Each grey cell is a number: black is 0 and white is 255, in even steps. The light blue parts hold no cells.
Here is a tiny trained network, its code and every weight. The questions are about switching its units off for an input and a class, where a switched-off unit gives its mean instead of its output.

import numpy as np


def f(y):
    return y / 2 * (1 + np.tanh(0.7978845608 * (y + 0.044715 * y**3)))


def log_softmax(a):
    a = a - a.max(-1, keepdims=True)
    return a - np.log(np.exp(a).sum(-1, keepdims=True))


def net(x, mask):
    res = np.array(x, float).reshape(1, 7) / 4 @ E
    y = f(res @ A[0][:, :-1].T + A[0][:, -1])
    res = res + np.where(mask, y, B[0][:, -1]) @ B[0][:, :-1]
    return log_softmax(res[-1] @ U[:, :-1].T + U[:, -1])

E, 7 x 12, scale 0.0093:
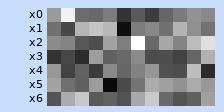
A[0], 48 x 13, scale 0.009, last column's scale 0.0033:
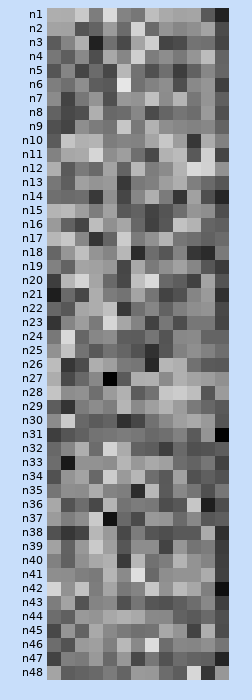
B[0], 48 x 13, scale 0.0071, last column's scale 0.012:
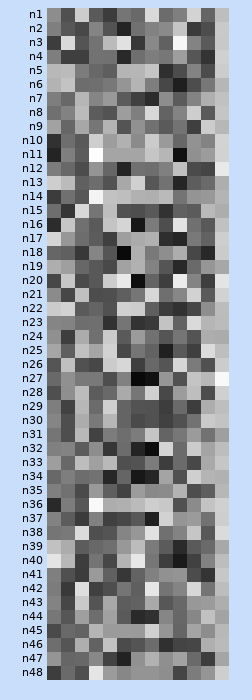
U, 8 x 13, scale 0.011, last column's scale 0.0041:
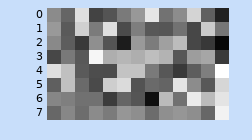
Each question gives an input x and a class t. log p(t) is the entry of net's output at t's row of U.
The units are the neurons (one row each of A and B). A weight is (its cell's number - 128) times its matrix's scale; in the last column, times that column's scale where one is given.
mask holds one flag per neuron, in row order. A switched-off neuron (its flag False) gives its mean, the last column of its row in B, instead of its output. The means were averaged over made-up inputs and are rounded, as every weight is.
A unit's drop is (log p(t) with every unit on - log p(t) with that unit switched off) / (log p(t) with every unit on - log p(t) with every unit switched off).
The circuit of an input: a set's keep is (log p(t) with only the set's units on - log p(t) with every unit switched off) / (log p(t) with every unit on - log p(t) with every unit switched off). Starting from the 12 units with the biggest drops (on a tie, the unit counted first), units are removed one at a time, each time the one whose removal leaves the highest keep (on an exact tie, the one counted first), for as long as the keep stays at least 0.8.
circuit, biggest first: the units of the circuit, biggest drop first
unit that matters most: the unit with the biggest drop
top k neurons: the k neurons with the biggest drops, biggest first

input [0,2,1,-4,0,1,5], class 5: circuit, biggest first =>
n20
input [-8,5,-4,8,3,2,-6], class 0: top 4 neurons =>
n38, n8, n21, n31
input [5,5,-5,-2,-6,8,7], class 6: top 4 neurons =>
n37, n27, n26, n16
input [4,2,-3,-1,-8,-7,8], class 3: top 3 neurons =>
n11, n10, n45
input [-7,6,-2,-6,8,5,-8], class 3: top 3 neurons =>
n36, n48, n20
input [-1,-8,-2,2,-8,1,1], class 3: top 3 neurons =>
n11, n10, n45
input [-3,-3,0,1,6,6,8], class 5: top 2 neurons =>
n3, n20
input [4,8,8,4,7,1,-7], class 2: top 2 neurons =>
n12, n2
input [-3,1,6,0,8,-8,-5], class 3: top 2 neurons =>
n36, n48
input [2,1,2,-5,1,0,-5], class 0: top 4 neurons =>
n20, n1, n42, n3
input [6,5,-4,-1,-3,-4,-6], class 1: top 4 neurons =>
n15, n25, n20, n24
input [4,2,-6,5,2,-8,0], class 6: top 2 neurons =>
n32, n23
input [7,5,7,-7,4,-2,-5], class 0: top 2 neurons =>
n1, n28
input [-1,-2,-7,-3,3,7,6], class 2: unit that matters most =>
n35
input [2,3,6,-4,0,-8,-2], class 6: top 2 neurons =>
n34, n23
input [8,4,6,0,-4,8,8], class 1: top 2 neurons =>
n30, n15
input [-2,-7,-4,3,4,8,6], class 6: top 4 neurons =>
n27, n37, n40, n22
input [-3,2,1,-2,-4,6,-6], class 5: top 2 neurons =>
n26, n16
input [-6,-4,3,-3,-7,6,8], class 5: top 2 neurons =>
n20, n36
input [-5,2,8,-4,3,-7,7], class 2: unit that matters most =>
n4
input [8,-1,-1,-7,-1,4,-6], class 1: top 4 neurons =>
n25, n30, n15, n24
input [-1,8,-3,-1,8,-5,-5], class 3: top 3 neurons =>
n36, n48, n14
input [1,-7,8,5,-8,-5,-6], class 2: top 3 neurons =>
n2, n41, n4
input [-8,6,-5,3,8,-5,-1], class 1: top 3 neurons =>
n33, n29, n46
